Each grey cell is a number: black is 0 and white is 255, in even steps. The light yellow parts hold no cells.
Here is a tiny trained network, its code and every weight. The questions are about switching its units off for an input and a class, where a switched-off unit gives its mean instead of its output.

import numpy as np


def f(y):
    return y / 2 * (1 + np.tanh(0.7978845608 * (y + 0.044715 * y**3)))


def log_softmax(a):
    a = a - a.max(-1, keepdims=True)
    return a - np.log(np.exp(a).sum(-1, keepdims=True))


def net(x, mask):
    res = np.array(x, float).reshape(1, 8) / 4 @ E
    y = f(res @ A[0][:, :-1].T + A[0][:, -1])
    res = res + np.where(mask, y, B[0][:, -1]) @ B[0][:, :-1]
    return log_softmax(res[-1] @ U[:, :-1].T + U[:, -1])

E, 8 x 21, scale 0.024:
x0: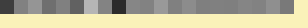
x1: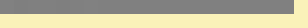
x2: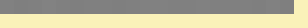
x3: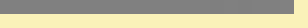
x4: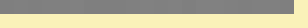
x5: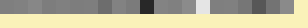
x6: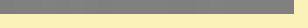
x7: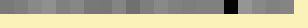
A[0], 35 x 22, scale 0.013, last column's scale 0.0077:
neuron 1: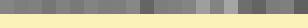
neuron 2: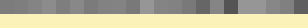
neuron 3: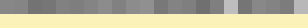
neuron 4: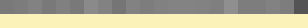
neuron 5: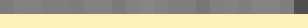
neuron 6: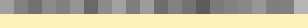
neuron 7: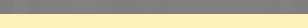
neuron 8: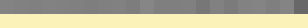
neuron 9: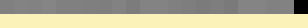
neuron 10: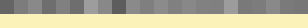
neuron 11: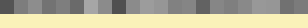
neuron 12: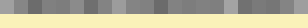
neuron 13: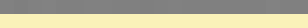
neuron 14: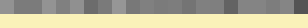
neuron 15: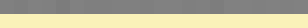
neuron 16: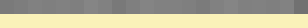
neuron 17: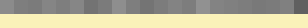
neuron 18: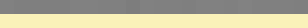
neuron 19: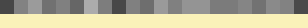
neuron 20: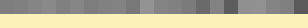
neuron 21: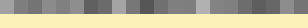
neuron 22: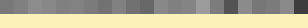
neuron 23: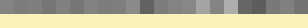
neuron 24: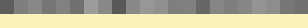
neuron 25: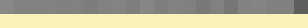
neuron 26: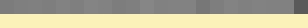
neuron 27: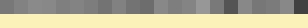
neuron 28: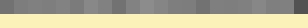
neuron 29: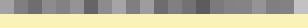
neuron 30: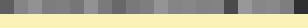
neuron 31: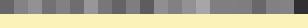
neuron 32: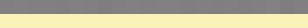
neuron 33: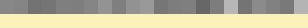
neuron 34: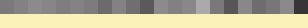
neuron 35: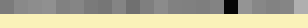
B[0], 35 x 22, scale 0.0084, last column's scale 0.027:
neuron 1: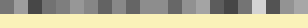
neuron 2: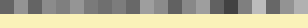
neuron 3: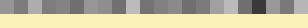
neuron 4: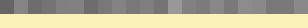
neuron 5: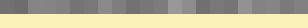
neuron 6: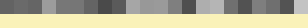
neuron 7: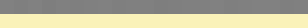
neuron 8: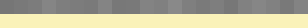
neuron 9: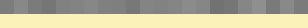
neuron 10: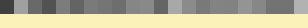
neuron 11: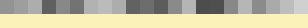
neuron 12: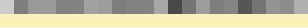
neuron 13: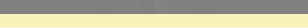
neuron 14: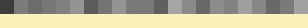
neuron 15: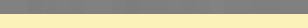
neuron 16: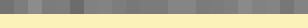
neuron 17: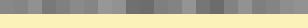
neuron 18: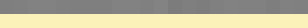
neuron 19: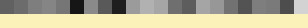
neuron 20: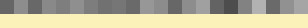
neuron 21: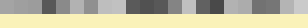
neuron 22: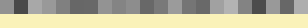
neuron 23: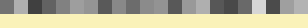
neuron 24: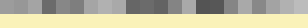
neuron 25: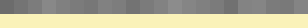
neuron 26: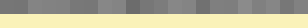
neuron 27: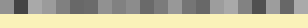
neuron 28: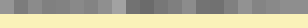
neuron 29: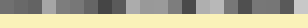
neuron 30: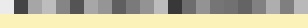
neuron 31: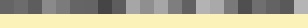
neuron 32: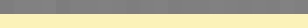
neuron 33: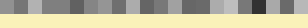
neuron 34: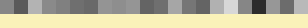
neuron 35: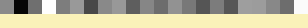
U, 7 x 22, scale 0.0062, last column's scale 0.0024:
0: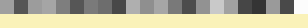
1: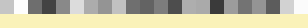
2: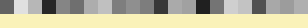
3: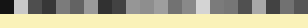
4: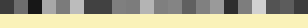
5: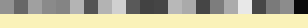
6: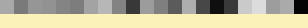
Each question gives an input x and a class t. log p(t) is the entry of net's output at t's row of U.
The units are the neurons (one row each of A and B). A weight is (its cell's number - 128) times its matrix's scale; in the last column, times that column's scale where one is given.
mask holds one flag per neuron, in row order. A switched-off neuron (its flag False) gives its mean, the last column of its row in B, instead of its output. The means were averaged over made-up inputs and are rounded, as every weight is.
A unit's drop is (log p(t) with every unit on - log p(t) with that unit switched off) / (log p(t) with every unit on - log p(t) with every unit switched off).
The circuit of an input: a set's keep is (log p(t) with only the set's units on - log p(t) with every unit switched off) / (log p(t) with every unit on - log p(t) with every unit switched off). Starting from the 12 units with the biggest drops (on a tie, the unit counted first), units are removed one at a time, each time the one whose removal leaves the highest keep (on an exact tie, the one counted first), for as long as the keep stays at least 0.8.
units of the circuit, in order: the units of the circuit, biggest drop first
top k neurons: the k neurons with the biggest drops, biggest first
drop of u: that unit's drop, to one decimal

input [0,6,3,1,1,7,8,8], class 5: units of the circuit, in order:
neuron 21
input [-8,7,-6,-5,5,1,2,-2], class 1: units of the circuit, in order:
neuron 21; neuron 35
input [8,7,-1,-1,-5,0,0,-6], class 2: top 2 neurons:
neuron 11; neuron 24
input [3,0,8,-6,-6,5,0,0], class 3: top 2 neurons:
neuron 35; neuron 23
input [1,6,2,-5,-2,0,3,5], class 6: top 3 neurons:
neuron 29; neuron 6; neuron 31
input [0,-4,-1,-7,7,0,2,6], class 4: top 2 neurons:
neuron 11; neuron 21
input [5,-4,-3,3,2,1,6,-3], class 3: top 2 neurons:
neuron 19; neuron 21
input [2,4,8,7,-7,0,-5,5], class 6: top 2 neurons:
neuron 29; neuron 6
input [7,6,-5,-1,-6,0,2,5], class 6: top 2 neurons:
neuron 11; neuron 24
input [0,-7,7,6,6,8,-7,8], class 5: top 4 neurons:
neuron 21; neuron 35; neuron 29; neuron 6
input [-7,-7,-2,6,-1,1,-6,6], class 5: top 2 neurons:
neuron 21; neuron 19
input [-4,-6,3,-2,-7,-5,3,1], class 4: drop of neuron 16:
0.0
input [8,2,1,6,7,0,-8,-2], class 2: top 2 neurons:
neuron 11; neuron 24
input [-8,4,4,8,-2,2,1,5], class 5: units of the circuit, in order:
neuron 21
